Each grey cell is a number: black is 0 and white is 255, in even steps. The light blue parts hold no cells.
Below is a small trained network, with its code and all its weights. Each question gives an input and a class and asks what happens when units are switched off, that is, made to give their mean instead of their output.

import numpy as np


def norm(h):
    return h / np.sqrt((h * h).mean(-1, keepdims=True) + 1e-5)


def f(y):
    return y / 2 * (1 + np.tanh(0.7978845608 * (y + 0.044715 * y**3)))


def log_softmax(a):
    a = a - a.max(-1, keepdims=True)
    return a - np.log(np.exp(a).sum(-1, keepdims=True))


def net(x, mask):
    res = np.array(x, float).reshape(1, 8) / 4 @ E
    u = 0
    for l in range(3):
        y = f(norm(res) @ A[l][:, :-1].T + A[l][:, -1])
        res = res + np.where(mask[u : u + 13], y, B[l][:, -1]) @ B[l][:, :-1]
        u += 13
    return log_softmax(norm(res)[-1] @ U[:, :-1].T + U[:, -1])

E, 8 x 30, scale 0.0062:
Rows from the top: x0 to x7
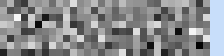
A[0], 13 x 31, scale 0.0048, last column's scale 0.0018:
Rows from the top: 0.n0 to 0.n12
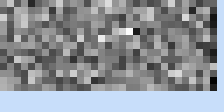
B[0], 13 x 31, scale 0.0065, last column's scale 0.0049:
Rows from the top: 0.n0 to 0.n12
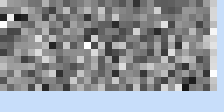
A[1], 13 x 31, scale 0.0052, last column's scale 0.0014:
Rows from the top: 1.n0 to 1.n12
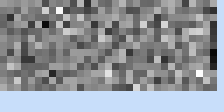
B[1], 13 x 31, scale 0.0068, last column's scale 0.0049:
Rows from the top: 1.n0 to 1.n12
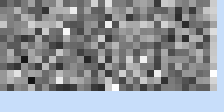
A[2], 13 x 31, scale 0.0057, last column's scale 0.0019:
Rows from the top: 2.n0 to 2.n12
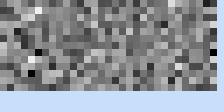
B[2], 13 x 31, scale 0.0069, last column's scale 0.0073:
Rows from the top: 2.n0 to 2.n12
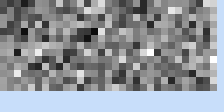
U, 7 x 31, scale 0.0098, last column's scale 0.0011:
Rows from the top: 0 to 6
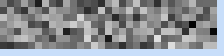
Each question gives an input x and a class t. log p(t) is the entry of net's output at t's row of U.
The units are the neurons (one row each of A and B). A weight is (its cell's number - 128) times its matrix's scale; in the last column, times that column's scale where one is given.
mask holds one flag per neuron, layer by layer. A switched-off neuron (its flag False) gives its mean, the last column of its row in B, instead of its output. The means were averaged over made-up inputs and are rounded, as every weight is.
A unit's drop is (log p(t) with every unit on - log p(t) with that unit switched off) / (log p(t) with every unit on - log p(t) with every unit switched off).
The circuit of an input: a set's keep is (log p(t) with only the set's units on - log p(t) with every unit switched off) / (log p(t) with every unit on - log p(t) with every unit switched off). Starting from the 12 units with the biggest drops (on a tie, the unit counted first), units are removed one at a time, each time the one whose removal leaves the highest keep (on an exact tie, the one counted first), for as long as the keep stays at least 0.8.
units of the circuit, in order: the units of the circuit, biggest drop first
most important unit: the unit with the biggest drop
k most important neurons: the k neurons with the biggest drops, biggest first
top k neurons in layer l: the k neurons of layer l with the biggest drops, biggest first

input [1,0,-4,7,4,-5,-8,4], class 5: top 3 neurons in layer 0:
[0.n9 0.n1 0.n7]
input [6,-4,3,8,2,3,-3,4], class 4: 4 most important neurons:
[0.n12 2.n7 1.n0 0.n8]
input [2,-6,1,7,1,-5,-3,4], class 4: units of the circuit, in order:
[2.n7]
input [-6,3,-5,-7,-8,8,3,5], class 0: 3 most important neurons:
[2.n9 0.n4 2.n2]
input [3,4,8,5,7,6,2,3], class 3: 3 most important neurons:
[1.n11 0.n11 2.n3]
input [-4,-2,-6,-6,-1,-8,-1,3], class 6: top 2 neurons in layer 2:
[2.n0 2.n1]
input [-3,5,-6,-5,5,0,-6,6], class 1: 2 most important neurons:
[1.n8 0.n6]
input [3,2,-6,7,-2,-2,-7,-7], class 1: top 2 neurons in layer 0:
[0.n2 0.n9]
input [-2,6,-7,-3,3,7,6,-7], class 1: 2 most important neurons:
[0.n2 1.n5]
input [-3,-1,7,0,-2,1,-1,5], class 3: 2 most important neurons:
[1.n11 0.n11]
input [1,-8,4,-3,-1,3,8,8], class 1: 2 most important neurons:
[1.n8 1.n7]
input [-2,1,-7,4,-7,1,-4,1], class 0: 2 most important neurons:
[0.n4 2.n9]
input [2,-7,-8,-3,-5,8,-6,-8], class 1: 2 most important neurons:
[0.n2 1.n5]
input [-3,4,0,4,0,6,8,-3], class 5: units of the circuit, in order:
[0.n6]
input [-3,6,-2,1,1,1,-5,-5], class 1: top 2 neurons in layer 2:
[2.n4 2.n9]
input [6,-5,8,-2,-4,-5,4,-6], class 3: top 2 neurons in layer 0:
[0.n11 0.n8]
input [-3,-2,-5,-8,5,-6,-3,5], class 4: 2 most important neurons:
[1.n3 0.n9]
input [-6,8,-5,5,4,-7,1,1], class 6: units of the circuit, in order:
[0.n7 2.n0]
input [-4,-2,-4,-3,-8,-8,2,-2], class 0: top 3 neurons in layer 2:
[2.n9 2.n2 2.n12]
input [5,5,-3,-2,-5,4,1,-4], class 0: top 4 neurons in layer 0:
[0.n4 0.n8 0.n3 0.n2]
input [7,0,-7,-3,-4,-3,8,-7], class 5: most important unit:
0.n6
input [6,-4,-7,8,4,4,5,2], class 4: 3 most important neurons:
[0.n12 2.n7 1.n11]
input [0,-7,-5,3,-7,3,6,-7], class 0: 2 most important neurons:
[2.n9 0.n4]
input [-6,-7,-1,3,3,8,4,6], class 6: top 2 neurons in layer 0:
[0.n5 0.n10]
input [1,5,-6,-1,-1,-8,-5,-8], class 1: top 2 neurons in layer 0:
[0.n2 0.n5]
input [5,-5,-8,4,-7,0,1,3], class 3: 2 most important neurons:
[1.n1 2.n10]
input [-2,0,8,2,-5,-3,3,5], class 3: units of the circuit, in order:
[1.n11]
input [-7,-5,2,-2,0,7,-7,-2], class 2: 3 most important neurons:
[0.n8 0.n3 0.n6]
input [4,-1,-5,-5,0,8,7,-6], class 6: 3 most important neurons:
[0.n5 2.n1 1.n10]
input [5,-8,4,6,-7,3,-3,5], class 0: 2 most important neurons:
[0.n4 0.n9]
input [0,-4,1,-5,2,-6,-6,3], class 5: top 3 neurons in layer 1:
[1.n10 1.n2 1.n4]
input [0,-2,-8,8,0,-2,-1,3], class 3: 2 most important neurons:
[1.n1 2.n10]
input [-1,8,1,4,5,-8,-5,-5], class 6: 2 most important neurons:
[0.n7 2.n0]
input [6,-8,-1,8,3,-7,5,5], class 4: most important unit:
0.n12
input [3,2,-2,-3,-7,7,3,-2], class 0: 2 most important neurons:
[2.n9 0.n4]
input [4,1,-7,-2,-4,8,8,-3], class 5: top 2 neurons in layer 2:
[2.n0 2.n3]
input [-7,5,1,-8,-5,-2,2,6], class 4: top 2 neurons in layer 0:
[0.n9 0.n10]
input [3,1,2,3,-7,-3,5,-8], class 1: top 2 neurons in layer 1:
[1.n5 1.n12]
